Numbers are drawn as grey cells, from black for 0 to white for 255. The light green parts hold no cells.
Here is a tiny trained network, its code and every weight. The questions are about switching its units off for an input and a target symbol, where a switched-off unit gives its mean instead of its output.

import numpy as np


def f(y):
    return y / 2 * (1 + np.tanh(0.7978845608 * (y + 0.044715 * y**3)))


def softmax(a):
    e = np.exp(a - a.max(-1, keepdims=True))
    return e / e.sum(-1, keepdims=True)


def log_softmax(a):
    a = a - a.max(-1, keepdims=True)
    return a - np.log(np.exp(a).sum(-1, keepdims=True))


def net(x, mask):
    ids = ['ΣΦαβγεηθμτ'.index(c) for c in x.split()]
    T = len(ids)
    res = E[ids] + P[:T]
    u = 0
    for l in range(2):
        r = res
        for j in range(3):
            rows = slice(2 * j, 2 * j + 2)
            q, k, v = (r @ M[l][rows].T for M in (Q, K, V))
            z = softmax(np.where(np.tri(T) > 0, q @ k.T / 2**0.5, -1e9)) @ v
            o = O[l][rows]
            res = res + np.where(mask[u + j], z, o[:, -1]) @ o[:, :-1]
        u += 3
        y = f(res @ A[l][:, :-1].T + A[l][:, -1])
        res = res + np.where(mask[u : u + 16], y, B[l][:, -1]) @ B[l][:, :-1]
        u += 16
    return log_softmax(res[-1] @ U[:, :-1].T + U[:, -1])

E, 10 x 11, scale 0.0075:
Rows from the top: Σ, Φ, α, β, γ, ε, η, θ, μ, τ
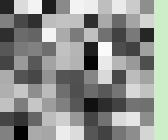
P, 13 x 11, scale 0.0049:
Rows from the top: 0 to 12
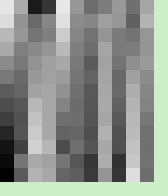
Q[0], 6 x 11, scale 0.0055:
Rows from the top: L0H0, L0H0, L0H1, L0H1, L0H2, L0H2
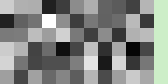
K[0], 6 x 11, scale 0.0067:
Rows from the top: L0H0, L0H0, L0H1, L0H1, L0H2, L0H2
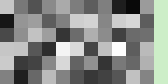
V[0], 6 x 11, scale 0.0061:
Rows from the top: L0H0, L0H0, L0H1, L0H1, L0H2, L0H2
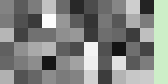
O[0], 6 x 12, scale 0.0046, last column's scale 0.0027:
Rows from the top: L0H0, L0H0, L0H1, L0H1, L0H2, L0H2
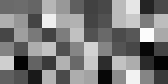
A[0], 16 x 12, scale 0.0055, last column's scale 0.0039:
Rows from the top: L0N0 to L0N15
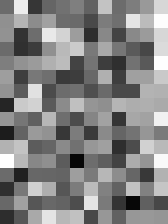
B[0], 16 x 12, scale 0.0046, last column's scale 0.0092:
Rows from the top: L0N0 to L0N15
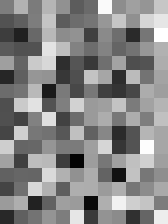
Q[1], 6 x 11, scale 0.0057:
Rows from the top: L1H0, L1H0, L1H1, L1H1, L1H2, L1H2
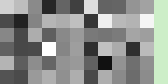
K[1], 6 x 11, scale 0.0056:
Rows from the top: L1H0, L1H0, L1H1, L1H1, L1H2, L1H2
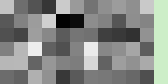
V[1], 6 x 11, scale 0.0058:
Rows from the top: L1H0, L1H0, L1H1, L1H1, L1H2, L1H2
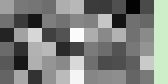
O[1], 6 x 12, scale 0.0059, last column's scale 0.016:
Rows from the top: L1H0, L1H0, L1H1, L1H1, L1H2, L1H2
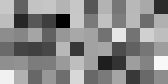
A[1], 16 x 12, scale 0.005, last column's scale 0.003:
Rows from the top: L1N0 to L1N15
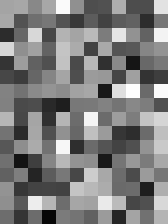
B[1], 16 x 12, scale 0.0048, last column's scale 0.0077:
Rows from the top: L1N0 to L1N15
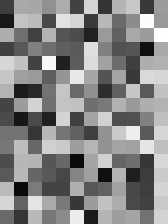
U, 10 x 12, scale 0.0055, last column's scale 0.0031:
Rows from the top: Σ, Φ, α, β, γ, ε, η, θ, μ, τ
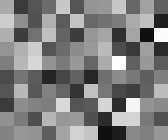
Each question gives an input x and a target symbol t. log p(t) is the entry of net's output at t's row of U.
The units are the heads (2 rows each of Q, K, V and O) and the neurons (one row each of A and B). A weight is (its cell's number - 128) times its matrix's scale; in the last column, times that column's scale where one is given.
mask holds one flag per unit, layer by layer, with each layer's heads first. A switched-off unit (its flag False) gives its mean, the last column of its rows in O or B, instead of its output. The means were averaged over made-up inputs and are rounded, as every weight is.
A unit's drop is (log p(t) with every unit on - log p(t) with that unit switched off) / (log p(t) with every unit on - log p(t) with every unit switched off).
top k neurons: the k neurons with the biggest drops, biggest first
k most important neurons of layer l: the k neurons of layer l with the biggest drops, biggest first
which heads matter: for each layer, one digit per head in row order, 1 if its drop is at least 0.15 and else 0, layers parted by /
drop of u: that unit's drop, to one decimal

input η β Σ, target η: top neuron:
[L0N11]
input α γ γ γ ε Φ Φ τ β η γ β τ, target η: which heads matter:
000 / 100
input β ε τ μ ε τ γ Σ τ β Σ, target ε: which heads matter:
001 / 110
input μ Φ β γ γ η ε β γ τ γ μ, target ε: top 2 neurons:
[L0N5, L0N8]
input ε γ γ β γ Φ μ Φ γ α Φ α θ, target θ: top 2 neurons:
[L0N11, L1N1]
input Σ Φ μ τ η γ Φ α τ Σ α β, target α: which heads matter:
011 / 000
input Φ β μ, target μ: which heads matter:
110 / 000
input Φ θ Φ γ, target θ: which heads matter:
000 / 110
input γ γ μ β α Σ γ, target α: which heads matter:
111 / 100
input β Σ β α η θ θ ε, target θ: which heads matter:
100 / 011
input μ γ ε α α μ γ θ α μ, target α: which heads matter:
110 / 100
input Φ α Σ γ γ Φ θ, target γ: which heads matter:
000 / 110
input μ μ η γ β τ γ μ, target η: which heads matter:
000 / 110
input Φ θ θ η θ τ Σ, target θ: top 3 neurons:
[L0N4, L0N2, L1N2]
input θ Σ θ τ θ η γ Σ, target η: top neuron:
[L1N4]
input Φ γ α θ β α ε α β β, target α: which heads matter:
110 / 100
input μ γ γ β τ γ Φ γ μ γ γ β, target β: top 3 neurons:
[L1N3, L1N9, L0N9]
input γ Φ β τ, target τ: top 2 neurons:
[L1N3, L1N2]
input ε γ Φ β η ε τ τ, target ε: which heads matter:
000 / 100
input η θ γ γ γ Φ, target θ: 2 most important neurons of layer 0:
[L0N4, L0N11]
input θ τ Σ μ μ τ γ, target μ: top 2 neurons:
[L0N7, L1N6]
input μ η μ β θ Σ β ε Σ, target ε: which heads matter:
000 / 110
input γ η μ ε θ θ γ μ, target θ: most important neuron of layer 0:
[L0N4]
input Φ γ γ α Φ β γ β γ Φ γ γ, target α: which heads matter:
110 / 111
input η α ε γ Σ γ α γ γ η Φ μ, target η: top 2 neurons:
[L0N11, L1N4]
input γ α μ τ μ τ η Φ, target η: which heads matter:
000 / 100
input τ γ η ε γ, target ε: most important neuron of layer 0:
[L0N5]
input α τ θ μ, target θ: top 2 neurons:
[L0N11, L1N11]
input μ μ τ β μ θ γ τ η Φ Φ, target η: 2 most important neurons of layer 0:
[L0N11, L0N1]
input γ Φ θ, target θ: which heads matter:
000 / 010
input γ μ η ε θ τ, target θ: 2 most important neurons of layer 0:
[L0N4, L0N11]
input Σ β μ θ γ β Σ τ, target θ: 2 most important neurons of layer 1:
[L1N8, L1N2]
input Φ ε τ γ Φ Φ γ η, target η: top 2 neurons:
[L0N11, L0N1]
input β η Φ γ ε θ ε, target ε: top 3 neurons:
[L0N5, L0N8, L1N12]
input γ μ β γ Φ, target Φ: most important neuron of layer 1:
[L1N11]
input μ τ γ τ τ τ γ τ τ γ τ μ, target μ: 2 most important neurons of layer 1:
[L1N0, L1N6]
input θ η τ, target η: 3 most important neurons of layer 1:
[L1N4, L1N11, L1N12]
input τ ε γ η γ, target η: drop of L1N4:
0.1
